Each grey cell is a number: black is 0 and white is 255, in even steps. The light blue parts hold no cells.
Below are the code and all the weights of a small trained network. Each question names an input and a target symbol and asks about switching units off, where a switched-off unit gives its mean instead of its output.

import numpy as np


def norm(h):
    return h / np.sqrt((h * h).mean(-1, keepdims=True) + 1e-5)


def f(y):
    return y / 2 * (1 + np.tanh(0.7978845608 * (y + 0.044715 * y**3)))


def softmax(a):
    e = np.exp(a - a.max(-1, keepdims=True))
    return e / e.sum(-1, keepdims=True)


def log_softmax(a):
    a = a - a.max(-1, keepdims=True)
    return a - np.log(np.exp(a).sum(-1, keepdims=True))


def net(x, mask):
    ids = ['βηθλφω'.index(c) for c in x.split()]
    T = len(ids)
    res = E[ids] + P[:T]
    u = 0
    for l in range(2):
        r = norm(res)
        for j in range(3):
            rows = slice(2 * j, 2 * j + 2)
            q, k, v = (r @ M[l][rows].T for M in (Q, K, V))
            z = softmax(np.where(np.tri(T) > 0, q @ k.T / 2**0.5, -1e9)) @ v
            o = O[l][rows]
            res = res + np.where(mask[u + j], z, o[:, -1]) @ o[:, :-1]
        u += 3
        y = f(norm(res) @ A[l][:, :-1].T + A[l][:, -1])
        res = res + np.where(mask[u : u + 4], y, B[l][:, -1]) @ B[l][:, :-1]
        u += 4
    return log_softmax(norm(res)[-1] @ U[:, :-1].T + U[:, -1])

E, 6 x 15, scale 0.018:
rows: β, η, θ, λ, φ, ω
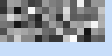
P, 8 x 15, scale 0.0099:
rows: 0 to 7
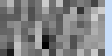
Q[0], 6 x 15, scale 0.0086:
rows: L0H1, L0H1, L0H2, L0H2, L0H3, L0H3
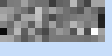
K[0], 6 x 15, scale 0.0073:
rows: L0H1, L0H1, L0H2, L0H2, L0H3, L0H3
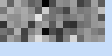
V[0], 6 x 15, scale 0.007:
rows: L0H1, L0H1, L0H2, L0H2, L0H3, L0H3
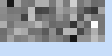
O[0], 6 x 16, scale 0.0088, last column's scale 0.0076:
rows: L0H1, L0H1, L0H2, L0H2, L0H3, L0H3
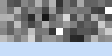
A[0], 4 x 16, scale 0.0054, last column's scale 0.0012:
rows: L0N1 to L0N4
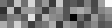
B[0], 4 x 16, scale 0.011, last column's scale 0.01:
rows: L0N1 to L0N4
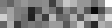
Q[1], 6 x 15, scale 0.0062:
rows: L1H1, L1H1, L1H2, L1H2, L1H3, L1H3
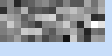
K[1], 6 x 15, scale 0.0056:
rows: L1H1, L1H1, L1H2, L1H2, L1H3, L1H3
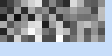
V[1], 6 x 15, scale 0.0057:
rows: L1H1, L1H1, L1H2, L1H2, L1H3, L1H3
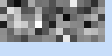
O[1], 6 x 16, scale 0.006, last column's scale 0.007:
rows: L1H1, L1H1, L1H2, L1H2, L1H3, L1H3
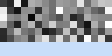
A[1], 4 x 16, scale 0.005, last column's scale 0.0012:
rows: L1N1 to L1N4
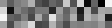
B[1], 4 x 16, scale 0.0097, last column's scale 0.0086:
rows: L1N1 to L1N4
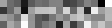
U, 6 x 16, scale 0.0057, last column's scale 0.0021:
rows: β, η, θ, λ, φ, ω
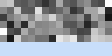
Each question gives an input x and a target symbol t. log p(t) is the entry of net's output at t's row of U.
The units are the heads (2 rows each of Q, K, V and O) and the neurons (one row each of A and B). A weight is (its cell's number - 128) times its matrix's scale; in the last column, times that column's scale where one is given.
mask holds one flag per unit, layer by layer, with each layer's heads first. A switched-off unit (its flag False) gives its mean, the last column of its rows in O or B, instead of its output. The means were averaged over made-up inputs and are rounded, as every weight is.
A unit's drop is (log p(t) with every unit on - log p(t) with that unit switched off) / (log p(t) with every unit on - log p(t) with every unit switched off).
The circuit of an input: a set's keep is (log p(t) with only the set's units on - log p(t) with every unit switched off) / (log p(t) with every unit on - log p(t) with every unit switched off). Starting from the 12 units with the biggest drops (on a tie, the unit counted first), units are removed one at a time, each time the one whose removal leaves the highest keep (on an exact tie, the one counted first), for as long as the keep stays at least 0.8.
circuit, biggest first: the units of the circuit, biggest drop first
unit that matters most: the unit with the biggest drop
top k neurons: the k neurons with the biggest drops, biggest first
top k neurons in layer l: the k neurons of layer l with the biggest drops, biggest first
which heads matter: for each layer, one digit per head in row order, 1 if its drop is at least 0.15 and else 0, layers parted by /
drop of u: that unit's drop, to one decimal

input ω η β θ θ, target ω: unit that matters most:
L1H3
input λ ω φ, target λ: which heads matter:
101 / 000
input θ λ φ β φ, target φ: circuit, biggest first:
(L1H2 L0H3)
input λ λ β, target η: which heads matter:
000 / 010
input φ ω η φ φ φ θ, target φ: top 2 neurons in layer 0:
(L0N2 L0N1)
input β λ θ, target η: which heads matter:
100 / 010
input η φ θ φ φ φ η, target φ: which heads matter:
001 / 110
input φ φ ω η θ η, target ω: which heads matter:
100 / 101
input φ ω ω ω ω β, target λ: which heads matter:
001 / 100
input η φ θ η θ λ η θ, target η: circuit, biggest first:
(L1H2 L0H3 L0N2)
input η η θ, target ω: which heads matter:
100 / 001
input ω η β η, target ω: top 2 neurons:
(L1N1 L0N4)
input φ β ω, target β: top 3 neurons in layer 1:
(L1N1 L1N2 L1N4)
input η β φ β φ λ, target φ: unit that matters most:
L0H3
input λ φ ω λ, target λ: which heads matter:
001 / 100
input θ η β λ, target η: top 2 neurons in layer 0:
(L0N1 L0N4)
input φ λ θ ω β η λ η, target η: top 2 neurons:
(L0N3 L0N2)
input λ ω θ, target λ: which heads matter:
101 / 101
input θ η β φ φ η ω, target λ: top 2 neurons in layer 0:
(L0N3 L0N1)
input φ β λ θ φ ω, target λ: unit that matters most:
L0H2
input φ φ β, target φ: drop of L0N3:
0.0
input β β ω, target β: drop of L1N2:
0.2
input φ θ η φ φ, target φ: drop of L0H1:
-0.1
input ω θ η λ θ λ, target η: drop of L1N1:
0.1
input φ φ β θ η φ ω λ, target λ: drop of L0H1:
0.2
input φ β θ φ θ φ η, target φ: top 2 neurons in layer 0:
(L0N2 L0N4)
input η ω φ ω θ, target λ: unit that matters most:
L0H3
